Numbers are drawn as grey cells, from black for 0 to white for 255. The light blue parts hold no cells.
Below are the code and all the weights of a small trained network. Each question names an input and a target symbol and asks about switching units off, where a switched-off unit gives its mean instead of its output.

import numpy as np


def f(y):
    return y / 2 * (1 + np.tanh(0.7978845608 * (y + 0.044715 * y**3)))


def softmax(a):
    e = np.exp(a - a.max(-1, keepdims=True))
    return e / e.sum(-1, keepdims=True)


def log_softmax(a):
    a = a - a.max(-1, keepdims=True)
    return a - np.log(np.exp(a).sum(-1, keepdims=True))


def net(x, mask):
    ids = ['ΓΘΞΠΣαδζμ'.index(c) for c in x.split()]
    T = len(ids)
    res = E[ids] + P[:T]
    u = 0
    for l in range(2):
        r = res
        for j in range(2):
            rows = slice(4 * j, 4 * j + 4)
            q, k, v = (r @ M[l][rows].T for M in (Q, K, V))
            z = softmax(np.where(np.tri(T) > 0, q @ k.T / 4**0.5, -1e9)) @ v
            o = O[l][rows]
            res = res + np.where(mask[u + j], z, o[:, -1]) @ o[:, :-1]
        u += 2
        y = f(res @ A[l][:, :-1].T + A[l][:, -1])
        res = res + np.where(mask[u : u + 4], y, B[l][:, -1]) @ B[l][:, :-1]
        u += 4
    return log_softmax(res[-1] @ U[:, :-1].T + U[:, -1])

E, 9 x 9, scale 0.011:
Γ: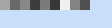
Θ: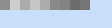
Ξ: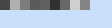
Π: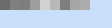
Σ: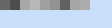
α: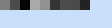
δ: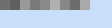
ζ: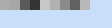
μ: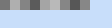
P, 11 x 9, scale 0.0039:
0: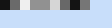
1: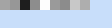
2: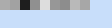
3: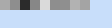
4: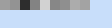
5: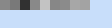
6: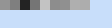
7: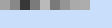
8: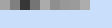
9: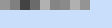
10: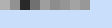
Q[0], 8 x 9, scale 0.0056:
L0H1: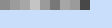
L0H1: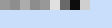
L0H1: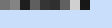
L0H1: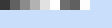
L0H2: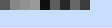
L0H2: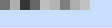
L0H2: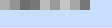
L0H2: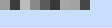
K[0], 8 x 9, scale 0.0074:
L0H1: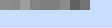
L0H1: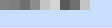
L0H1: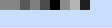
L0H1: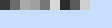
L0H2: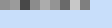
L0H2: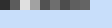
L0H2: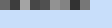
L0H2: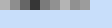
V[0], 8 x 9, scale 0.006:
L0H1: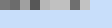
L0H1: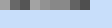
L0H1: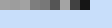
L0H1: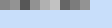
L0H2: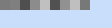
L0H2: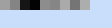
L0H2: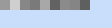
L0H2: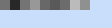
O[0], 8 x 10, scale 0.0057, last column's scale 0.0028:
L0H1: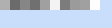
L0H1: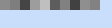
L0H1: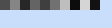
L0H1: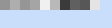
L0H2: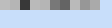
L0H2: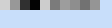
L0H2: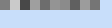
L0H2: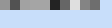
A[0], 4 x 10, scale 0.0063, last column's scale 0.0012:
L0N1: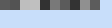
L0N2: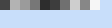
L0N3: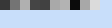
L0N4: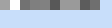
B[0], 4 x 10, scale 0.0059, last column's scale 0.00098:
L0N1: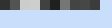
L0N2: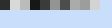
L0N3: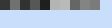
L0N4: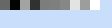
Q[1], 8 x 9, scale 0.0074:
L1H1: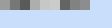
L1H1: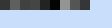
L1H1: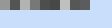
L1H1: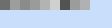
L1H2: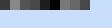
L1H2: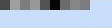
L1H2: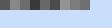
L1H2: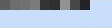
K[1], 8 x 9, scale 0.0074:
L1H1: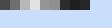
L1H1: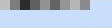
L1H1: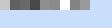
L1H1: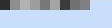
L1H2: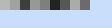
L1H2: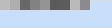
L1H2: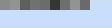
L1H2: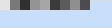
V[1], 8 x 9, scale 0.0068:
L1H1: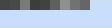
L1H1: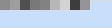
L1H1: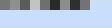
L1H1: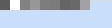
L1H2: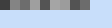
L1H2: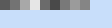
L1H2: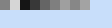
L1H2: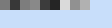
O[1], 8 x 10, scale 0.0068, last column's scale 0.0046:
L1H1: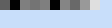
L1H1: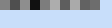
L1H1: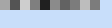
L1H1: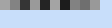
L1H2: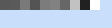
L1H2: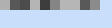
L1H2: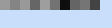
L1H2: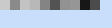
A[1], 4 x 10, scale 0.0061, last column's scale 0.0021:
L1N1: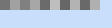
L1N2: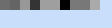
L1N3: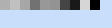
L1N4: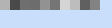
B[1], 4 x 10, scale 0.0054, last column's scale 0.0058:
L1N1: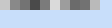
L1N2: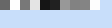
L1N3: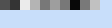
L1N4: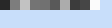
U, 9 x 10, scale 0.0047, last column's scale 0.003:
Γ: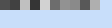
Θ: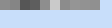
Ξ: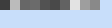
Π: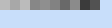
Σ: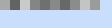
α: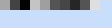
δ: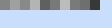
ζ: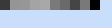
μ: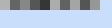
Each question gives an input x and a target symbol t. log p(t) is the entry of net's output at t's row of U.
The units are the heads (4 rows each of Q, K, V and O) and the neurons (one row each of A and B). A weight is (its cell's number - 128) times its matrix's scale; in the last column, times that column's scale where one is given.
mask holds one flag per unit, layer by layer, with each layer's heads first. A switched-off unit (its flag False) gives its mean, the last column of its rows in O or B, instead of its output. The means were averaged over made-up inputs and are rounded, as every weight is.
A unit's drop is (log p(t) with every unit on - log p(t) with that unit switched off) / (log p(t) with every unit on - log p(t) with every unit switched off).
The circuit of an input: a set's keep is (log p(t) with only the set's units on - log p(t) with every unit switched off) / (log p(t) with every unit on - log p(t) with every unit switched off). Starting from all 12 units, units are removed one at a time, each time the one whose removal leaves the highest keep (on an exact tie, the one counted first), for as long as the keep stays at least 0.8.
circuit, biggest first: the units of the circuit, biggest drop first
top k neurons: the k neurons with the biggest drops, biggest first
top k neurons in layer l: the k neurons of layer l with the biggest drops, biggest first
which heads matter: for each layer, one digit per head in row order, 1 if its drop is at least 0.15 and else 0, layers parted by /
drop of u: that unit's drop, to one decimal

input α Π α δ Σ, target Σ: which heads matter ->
10 / 11
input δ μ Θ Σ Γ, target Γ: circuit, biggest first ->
[L1H1, L1N2, L1N4, L0H1]
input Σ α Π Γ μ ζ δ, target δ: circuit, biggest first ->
[L1H2, L0H2, L0N1, L1H1]
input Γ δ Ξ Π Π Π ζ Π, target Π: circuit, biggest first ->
[L0H1, L1H2, L0N3, L1H1]
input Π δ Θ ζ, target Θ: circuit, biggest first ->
[L1H1, L1H2, L0H1]
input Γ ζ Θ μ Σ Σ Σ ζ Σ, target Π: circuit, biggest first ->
[L0H1, L1H2, L0N3, L1H1]
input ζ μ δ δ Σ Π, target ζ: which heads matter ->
01 / 01
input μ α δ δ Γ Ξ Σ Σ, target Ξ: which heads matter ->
01 / 11
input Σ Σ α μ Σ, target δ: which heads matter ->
01 / 11
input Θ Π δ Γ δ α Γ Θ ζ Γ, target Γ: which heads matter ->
00 / 10
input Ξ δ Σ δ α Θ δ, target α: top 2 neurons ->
[L0N2, L0N1]
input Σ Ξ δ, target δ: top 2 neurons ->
[L0N1, L1N4]
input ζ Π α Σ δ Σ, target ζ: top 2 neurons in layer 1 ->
[L1N3, L1N2]
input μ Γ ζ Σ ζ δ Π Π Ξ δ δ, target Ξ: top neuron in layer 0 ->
[L0N3]
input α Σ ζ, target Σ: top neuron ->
[L0N1]
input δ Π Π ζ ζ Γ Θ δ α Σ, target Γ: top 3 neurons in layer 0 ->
[L0N3, L0N1, L0N2]
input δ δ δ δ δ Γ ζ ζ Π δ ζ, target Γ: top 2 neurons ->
[L0N3, L0N1]
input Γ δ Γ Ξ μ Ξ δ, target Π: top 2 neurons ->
[L0N3, L1N2]
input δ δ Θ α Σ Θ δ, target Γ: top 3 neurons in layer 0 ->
[L0N3, L0N1, L0N2]
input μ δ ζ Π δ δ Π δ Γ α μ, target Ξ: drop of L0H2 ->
0.6
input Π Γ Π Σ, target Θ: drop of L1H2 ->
0.3
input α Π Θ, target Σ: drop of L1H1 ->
0.7
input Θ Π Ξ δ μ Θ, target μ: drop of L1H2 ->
0.4
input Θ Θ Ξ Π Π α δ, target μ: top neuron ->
[L0N1]
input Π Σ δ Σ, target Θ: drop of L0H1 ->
0.3
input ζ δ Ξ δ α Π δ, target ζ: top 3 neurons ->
[L1N3, L1N2, L0N3]
